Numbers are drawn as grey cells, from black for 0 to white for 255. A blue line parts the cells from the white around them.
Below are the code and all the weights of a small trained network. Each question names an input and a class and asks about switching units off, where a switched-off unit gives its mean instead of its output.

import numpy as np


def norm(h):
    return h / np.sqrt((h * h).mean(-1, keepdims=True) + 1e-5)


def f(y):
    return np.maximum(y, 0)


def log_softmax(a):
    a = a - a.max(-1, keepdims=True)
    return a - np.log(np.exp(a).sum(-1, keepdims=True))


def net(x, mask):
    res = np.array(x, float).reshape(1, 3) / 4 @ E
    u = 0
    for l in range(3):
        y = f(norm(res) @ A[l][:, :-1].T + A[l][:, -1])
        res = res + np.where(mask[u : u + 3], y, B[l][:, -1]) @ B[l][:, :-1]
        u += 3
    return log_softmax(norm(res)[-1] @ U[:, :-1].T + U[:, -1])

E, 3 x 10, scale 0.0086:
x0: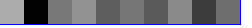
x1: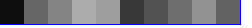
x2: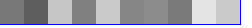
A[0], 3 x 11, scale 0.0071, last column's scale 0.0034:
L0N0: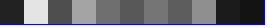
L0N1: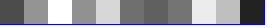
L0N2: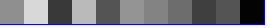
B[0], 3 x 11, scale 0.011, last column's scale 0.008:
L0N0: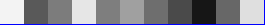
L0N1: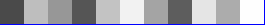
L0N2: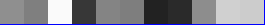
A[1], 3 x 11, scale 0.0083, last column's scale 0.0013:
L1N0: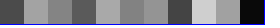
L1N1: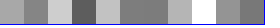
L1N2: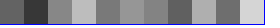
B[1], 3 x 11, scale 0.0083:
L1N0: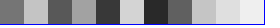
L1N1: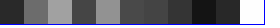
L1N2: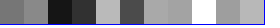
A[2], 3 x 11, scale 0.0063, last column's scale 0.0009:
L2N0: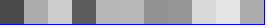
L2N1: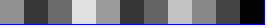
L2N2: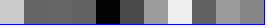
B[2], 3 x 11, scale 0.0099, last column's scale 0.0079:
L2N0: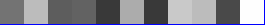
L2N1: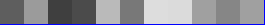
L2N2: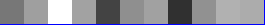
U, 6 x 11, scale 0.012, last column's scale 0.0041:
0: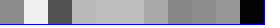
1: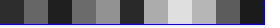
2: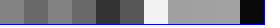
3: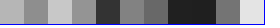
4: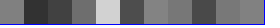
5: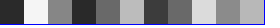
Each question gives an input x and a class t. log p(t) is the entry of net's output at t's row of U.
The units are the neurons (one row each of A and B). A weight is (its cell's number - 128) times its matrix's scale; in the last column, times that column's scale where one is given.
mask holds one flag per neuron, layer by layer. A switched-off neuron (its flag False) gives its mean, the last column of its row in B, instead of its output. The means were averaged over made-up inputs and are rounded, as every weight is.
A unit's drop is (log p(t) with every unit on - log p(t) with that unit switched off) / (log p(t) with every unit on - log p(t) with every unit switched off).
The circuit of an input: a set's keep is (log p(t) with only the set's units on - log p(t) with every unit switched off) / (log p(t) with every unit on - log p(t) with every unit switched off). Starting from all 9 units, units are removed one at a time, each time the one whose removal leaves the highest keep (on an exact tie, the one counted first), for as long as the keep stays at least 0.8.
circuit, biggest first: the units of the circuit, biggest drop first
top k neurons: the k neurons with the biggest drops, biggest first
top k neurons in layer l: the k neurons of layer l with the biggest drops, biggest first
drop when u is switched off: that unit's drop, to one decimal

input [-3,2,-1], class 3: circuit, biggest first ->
L0N0
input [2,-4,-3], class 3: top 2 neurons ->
L0N1, L1N0
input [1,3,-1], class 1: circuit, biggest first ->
L0N2, L0N1, L1N0
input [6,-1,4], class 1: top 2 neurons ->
L0N1, L0N2
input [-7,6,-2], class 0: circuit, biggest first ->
L0N0, L1N1
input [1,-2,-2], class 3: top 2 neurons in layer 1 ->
L1N2, L1N0
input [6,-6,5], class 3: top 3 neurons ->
L0N1, L2N1, L2N2
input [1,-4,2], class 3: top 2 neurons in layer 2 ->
L2N0, L2N1
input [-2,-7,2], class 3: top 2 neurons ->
L0N1, L1N1
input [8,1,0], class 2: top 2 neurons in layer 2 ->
L2N2, L2N0
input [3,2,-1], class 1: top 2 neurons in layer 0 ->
L0N1, L0N2
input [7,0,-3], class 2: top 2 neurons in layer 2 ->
L2N1, L2N2
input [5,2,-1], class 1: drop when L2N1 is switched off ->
0.1
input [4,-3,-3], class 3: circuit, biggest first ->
L0N1
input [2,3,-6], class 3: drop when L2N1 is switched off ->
0.0
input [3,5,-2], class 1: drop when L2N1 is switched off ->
0.3
